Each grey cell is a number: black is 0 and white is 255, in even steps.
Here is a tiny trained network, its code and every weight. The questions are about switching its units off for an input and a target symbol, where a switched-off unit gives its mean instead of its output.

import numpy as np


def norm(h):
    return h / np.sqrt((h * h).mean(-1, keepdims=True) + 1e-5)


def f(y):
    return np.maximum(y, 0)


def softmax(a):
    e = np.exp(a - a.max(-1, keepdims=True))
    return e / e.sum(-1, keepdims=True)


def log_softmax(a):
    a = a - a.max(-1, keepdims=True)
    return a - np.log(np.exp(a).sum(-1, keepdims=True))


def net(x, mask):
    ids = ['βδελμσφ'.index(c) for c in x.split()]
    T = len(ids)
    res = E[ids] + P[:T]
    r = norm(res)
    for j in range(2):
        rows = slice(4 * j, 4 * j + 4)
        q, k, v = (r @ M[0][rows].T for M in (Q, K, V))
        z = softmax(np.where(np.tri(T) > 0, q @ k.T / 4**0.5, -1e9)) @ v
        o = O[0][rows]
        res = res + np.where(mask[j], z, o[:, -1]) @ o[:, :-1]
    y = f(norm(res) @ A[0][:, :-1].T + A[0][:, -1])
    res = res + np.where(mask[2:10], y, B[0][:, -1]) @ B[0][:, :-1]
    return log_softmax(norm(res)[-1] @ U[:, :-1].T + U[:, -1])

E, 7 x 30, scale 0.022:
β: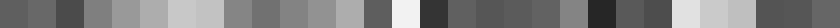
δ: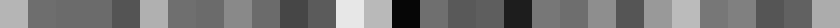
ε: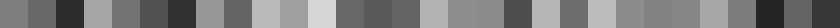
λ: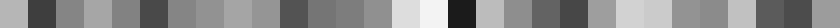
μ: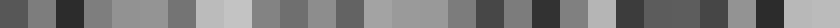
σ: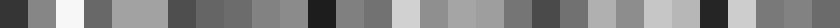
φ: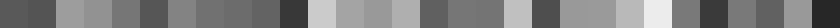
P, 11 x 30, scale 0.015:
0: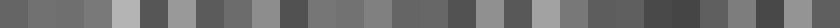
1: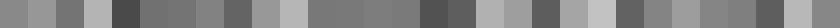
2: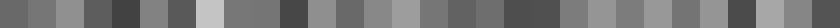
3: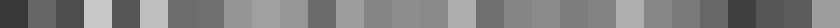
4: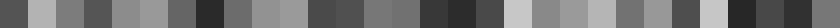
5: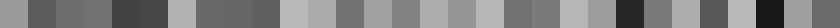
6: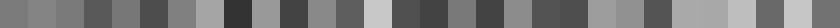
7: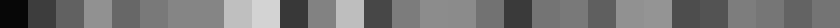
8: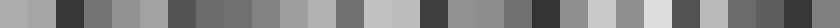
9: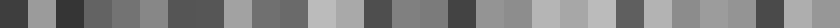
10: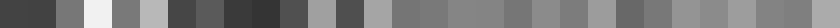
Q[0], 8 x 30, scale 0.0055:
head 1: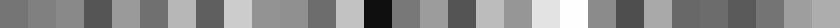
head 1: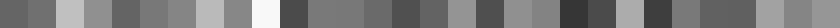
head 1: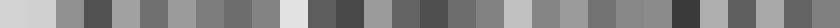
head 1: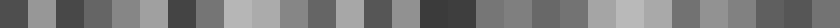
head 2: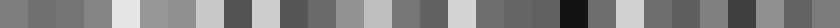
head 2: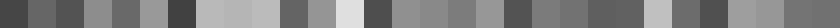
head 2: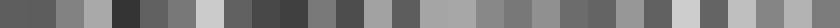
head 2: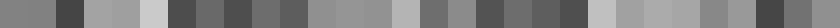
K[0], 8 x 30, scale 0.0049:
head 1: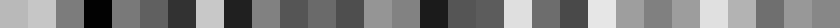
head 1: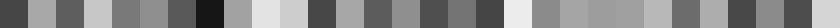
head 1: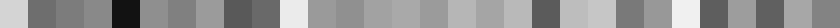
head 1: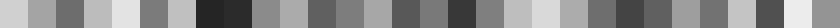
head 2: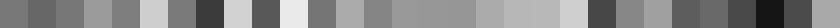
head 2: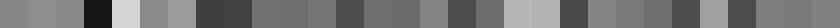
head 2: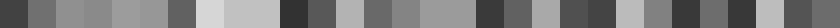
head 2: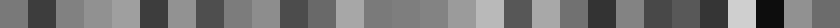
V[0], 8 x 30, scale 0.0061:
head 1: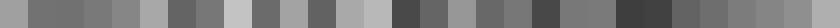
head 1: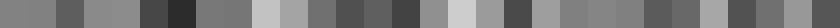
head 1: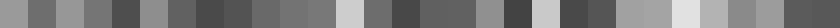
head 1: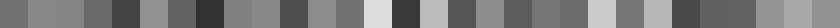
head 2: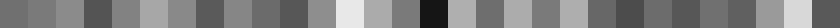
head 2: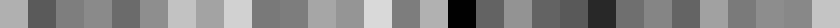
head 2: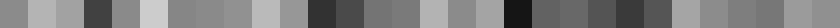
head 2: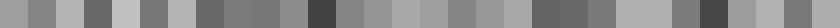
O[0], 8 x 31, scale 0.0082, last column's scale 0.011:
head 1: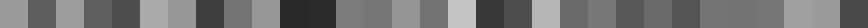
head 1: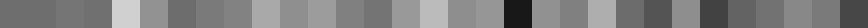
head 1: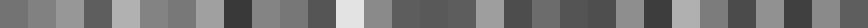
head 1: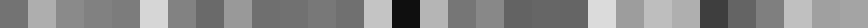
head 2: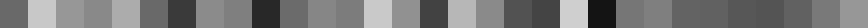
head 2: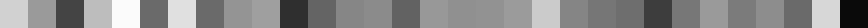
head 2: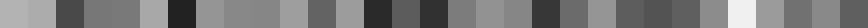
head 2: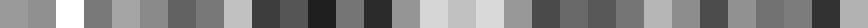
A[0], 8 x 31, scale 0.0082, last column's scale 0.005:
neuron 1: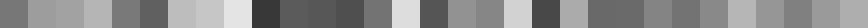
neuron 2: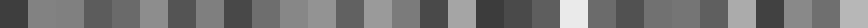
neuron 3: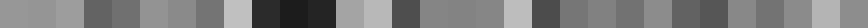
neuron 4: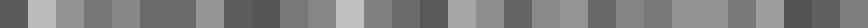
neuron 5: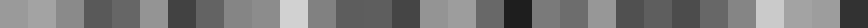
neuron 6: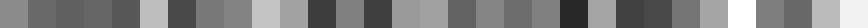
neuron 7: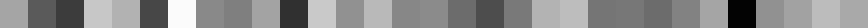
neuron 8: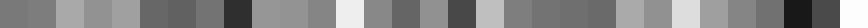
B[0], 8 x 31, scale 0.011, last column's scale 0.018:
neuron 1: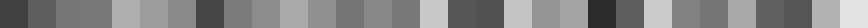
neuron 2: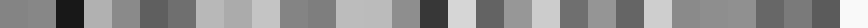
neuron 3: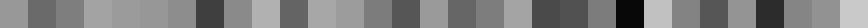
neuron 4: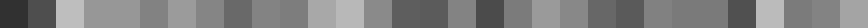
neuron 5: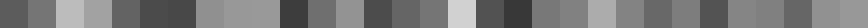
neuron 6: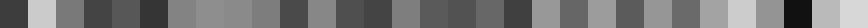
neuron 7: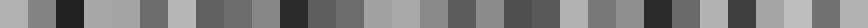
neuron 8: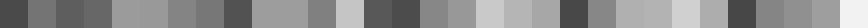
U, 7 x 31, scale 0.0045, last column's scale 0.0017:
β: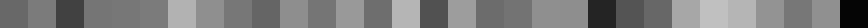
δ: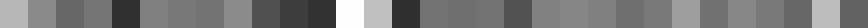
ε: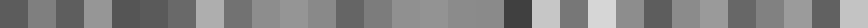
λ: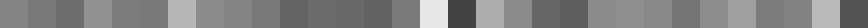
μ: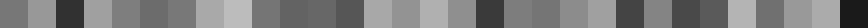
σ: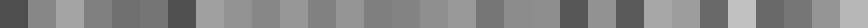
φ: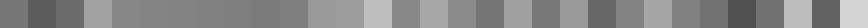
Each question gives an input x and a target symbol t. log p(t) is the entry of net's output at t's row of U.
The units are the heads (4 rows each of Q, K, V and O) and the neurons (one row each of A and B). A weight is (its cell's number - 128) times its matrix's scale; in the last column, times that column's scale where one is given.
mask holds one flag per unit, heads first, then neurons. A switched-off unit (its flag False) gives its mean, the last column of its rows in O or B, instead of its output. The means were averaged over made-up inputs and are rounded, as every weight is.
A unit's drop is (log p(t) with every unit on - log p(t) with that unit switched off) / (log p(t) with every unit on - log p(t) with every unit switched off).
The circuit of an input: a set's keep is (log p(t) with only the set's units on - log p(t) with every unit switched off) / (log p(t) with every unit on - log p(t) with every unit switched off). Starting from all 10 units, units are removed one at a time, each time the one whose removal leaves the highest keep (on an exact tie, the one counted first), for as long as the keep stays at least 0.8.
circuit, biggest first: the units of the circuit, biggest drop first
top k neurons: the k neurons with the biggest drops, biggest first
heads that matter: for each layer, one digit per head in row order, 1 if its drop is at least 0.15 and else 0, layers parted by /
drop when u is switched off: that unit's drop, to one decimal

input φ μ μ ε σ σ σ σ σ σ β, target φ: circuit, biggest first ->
(neuron 6; head 2)
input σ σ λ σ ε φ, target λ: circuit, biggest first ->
(head 2; neuron 2)
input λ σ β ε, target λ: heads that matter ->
01
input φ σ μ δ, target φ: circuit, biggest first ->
(head 2; neuron 6)
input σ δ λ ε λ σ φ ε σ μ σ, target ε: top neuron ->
(neuron 1)
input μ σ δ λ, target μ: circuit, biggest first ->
(head 1; neuron 8)
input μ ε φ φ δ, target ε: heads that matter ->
01
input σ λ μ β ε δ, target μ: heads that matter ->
10
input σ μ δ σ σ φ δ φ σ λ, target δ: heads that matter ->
10
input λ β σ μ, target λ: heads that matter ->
01
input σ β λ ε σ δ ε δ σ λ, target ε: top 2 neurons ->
(neuron 1; neuron 3)
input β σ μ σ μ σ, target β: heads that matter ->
11
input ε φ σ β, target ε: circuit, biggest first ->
(head 2; head 1; neuron 1)
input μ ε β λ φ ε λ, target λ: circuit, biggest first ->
(neuron 2)
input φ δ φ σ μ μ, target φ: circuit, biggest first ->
(head 2; neuron 6)
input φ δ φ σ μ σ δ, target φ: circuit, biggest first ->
(neuron 6; head 2)
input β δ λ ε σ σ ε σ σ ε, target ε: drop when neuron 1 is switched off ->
0.3
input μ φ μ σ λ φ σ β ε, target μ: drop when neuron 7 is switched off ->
0.0
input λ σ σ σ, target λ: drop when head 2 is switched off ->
0.8
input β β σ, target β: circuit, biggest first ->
(head 1)
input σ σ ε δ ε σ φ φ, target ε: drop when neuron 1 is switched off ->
0.3
